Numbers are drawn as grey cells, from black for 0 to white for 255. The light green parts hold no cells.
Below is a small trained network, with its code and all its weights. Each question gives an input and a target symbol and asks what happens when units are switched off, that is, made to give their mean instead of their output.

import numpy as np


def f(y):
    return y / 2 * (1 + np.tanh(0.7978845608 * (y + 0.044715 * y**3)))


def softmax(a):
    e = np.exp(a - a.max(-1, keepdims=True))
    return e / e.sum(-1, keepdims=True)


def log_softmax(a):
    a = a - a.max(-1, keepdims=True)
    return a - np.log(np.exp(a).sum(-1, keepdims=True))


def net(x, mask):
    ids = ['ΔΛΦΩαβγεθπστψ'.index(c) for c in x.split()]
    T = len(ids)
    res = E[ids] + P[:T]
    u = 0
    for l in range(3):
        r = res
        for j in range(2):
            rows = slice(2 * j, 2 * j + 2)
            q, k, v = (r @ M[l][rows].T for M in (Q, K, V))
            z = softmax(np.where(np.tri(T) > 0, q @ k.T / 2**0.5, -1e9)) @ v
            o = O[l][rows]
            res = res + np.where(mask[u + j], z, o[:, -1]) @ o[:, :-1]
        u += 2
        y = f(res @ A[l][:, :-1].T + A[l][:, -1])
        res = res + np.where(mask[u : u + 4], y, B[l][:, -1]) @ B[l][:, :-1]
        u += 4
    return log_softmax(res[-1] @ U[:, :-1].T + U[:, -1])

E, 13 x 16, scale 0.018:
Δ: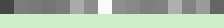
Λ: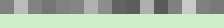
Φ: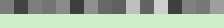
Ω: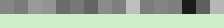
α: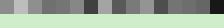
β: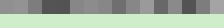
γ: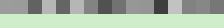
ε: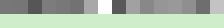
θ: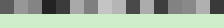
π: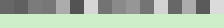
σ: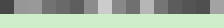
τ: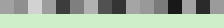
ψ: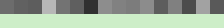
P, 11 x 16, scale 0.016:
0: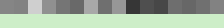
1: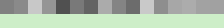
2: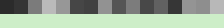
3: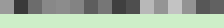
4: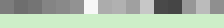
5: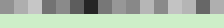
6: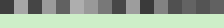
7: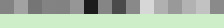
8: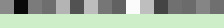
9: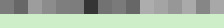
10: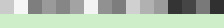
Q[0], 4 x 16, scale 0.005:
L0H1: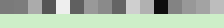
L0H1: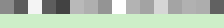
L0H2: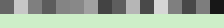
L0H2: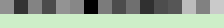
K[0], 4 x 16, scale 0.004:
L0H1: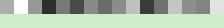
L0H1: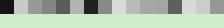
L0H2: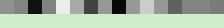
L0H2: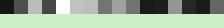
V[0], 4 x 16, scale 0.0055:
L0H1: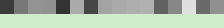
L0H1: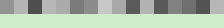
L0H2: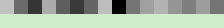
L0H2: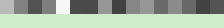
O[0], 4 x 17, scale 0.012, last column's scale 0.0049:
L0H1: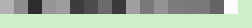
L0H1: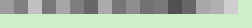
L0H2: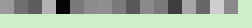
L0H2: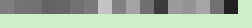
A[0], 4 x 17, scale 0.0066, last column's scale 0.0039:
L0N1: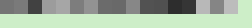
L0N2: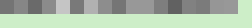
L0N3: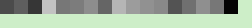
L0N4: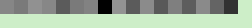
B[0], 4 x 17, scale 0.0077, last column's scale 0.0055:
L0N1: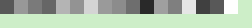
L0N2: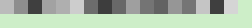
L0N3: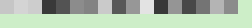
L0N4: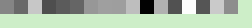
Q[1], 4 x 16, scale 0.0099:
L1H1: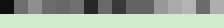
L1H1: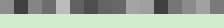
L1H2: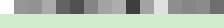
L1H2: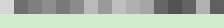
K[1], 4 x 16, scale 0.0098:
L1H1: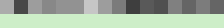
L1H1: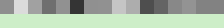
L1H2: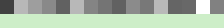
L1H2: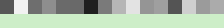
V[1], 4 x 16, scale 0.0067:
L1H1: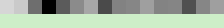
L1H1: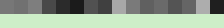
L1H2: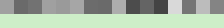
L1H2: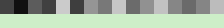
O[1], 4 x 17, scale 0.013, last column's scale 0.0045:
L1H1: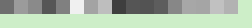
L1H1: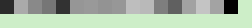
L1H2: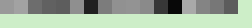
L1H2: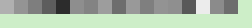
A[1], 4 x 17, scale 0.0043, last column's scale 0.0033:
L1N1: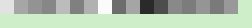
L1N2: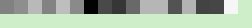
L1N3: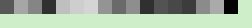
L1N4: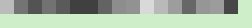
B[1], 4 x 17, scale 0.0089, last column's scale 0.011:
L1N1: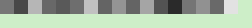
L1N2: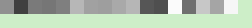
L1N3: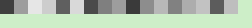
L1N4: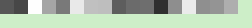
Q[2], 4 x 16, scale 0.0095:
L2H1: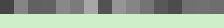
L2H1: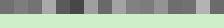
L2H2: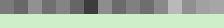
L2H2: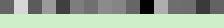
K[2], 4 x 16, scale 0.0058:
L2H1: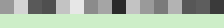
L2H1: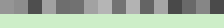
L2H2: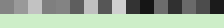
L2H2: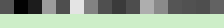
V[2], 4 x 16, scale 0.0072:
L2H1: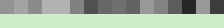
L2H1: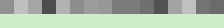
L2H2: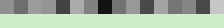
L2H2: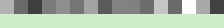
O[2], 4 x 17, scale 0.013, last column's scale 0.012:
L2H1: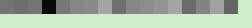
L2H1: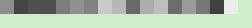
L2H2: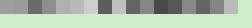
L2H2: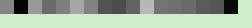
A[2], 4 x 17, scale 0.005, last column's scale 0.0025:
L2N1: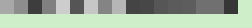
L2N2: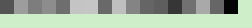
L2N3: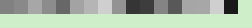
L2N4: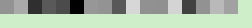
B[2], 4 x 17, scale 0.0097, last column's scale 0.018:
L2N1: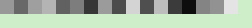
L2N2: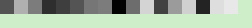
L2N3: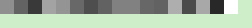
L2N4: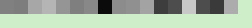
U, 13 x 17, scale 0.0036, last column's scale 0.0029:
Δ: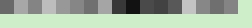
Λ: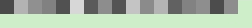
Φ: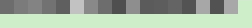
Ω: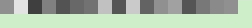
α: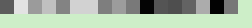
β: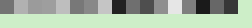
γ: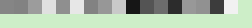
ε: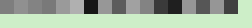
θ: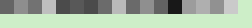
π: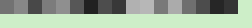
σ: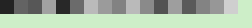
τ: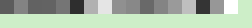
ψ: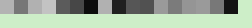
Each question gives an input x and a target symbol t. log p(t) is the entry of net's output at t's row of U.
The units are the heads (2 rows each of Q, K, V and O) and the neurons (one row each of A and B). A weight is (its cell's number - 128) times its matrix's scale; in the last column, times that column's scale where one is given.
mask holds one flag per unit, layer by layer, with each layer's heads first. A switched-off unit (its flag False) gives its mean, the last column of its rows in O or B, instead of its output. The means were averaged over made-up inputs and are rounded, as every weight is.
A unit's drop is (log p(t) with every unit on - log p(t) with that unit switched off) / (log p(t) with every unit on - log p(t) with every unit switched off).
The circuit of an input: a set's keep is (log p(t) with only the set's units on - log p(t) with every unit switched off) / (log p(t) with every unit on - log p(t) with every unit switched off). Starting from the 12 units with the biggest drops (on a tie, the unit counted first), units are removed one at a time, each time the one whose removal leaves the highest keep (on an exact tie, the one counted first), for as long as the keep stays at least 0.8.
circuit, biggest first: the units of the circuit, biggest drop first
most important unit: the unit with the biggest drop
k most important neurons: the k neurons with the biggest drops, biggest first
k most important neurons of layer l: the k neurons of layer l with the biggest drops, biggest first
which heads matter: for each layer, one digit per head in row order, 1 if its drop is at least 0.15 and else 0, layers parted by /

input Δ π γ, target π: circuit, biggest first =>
L1H1, L2H2
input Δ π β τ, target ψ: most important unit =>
L2H2
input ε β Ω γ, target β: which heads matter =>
00 / 10 / 10
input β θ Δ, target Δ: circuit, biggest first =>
L2N2, L1H1, L1N3, L2N1
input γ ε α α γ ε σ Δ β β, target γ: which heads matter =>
00 / 00 / 11
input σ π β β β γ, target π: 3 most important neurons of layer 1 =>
L1N1, L1N3, L1N2
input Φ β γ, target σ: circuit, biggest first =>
L1H2, L1H1
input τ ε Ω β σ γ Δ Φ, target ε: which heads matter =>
10 / 00 / 11
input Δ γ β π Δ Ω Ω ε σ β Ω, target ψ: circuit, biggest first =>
L0H2, L2H2
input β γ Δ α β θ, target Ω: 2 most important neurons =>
L0N4, L1N3
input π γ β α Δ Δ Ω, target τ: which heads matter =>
01 / 11 / 00
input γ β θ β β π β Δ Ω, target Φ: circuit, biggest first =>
L1H2, L2H2
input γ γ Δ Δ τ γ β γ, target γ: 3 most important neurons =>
L2N2, L0N4, L1N1
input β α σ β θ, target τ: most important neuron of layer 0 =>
L0N1
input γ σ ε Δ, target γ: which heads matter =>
01 / 00 / 10
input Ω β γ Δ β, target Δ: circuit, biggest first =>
L1H1, L1N3, L2N2, L0N1
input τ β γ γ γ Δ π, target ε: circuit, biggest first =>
L2N1, L1H2
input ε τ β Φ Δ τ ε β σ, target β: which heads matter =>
00 / 01 / 00
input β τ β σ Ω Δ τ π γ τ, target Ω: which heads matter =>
10 / 10 / 01
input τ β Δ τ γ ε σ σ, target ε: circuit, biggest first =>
L2H2, L0N4, L2N2, L2N1
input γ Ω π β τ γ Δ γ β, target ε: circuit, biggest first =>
L1H2
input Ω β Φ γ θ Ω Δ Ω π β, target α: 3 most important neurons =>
L2N2, L2N4, L1N1
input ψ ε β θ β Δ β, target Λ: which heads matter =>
00 / 10 / 01
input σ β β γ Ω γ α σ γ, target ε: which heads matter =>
00 / 01 / 00
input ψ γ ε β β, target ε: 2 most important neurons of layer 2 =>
L2N1, L2N3
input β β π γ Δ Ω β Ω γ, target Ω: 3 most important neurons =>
L0N1, L2N1, L2N2
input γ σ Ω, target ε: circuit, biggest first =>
L1H2
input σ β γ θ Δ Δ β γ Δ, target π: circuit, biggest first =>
L2H2, L1H1
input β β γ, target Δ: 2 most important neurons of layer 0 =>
L0N1, L0N4
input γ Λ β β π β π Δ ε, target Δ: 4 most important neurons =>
L1N3, L2N2, L0N2, L0N1
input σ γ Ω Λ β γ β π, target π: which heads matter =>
11 / 00 / 11
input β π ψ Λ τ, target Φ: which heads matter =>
00 / 11 / 11
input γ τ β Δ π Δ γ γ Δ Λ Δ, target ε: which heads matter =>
01 / 01 / 00
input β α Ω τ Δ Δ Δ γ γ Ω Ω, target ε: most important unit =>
L1H2
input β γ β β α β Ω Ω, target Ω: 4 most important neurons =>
L0N4, L1N3, L2N4, L0N1
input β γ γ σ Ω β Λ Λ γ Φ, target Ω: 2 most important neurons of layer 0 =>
L0N4, L0N1
